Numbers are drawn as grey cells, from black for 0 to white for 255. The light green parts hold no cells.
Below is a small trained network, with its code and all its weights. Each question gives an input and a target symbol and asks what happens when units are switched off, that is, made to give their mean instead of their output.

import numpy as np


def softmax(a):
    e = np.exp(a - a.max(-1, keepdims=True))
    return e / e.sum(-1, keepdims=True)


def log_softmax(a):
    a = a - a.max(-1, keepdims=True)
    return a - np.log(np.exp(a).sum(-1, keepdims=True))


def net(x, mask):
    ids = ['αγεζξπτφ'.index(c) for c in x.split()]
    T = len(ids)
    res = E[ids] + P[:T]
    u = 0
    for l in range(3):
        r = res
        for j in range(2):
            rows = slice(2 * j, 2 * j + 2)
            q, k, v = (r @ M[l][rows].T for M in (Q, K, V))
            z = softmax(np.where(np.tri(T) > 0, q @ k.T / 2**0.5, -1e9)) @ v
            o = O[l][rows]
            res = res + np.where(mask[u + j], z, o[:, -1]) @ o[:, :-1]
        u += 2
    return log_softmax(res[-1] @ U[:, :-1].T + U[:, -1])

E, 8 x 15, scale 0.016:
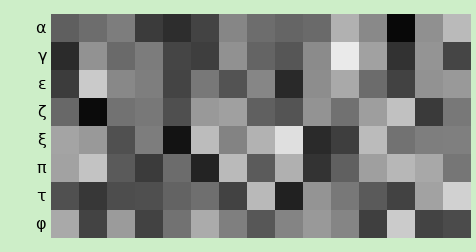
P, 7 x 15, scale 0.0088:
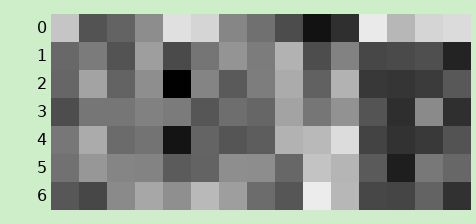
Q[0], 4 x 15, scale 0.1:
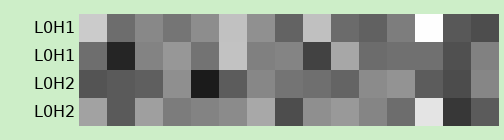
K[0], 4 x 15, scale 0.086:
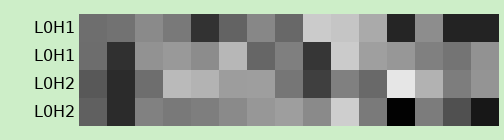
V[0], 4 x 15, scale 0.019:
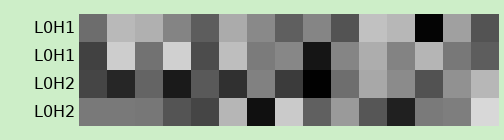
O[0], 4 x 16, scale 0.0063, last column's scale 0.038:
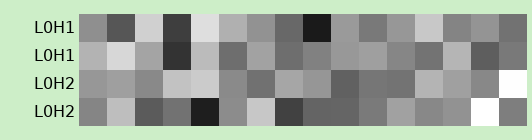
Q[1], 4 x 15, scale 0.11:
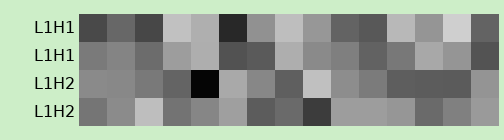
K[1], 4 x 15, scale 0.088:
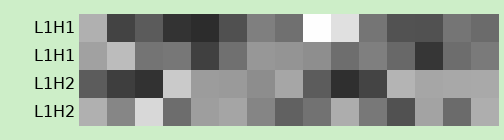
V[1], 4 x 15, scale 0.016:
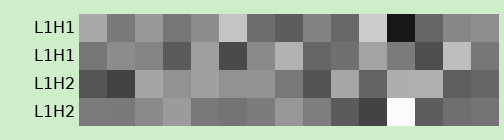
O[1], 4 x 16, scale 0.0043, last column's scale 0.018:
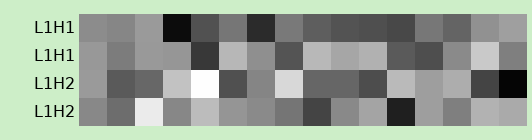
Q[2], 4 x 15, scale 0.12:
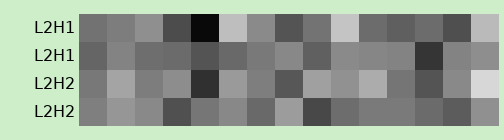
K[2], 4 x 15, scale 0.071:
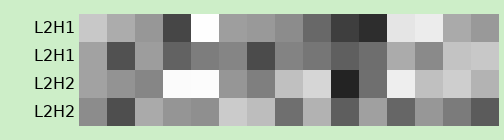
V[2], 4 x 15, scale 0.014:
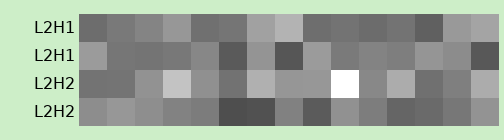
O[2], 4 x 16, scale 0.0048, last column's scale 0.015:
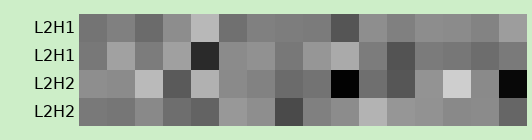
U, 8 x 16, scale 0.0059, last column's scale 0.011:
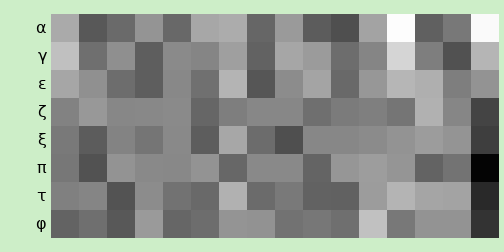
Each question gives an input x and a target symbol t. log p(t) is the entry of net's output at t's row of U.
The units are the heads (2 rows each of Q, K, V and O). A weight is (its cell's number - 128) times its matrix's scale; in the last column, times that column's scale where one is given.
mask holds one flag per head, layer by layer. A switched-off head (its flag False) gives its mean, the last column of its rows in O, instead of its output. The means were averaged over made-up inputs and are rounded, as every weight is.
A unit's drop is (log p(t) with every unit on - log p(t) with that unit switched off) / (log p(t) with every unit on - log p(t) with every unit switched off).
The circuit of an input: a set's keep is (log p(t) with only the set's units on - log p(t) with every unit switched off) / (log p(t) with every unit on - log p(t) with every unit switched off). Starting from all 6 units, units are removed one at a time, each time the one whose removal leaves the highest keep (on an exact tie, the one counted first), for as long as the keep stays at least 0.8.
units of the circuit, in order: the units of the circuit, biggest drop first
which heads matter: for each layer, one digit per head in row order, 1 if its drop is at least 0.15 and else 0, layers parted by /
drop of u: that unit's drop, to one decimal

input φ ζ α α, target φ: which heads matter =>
11 / 00 / 00
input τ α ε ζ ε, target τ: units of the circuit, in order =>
[L0H2]
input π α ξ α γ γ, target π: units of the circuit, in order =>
[L0H2, L0H1]
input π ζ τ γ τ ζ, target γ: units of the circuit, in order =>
[L0H1, L0H2]
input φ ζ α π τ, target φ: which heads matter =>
10 / 00 / 00
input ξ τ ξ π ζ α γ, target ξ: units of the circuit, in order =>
[L0H2, L0H1, L1H2]
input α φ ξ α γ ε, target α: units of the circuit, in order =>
[L0H1, L0H2]
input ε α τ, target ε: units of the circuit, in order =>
[L0H1, L0H2]
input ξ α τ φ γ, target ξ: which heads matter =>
01 / 01 / 00
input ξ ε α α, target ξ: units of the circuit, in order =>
[L0H2, L1H2]
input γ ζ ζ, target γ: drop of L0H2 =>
0.3
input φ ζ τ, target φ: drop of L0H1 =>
0.1
